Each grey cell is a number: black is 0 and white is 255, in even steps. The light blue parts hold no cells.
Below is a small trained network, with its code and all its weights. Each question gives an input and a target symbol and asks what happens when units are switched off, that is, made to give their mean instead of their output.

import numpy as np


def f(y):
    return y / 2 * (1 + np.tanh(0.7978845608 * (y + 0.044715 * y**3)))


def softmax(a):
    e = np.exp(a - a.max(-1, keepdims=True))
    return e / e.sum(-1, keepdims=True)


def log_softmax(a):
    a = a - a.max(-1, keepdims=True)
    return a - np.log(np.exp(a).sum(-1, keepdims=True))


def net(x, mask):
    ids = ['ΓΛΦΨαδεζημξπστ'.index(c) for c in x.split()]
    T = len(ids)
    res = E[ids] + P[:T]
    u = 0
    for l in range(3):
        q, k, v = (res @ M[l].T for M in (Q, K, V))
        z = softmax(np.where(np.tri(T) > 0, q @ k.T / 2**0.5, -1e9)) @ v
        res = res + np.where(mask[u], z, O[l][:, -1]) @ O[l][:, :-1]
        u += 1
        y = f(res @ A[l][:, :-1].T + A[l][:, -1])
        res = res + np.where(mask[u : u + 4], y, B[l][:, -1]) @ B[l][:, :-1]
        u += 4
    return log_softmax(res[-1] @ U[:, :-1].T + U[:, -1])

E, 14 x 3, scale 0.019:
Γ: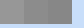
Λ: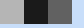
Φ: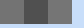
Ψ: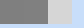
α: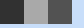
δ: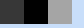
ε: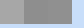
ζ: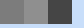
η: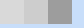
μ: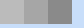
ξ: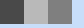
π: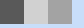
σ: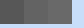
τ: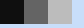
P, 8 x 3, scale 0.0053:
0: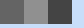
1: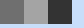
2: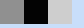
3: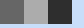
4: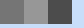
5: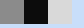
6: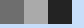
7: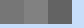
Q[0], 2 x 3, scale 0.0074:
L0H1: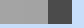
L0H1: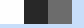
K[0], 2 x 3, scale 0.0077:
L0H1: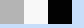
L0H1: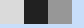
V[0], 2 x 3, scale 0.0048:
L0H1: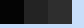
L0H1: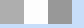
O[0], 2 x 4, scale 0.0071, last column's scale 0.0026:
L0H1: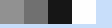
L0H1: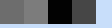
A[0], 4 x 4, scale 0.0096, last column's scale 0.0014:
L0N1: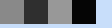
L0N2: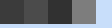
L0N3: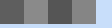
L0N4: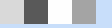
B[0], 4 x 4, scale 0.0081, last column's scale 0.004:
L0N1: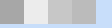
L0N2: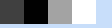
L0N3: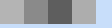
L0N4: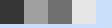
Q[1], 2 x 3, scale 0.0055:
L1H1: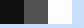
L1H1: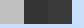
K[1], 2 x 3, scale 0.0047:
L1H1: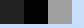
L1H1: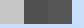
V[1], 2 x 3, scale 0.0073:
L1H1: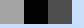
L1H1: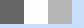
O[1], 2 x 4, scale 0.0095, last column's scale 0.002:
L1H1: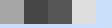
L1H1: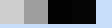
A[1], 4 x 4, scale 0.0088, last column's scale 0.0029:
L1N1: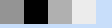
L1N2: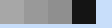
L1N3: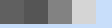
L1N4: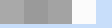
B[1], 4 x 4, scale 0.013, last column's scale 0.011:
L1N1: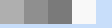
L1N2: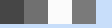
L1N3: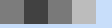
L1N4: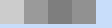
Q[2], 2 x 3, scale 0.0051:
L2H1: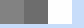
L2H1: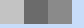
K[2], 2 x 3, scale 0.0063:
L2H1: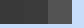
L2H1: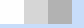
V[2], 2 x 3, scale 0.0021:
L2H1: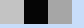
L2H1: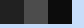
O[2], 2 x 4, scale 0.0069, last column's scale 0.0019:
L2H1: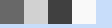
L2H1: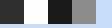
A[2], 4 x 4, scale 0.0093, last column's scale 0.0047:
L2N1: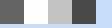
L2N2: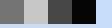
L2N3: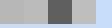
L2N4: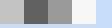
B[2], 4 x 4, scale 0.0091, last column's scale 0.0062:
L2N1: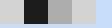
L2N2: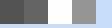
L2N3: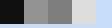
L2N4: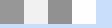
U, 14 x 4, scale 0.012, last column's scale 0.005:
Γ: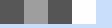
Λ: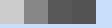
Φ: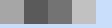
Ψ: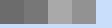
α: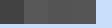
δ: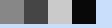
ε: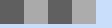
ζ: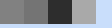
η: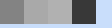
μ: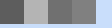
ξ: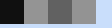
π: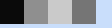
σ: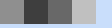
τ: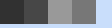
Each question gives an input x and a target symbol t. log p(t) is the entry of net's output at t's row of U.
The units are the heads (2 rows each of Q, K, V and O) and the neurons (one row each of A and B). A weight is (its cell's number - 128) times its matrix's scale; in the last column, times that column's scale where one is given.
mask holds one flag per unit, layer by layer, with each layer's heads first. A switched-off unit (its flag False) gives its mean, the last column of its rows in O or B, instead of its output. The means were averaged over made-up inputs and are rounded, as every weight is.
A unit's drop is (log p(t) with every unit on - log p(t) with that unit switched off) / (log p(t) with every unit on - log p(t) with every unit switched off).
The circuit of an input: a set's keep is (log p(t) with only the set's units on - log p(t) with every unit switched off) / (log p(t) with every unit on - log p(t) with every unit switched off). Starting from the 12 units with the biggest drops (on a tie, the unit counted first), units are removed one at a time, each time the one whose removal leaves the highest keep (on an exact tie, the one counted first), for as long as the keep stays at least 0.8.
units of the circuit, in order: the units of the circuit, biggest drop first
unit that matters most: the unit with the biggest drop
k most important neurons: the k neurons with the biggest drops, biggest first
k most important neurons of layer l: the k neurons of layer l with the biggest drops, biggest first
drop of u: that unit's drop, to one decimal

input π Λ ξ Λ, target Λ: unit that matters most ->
L2N4
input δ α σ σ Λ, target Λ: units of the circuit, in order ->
(L1N1, L2N4)
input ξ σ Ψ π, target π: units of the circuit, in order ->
(L2N2, L2N3, L1H1, L0N2)
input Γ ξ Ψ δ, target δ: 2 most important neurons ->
(L0N2, L1N1)
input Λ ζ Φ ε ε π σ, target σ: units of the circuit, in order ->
(L0N2, L2N3, L1N1, L1H1)
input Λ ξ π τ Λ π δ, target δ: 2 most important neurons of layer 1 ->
(L1N1, L1N3)
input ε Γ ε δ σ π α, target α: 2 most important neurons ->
(L0N2, L2N4)
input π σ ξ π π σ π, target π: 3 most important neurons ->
(L2N2, L2N3, L0N2)
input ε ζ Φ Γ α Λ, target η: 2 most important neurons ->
(L0N1, L2N4)
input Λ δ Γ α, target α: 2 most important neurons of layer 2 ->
(L2N4, L2N1)
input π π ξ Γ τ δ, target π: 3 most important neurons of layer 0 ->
(L0N4, L0N1, L0N2)
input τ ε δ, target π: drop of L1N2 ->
-0.1
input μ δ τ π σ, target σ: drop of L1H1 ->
0.1
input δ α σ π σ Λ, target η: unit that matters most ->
L0N1
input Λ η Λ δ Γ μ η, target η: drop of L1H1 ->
0.2
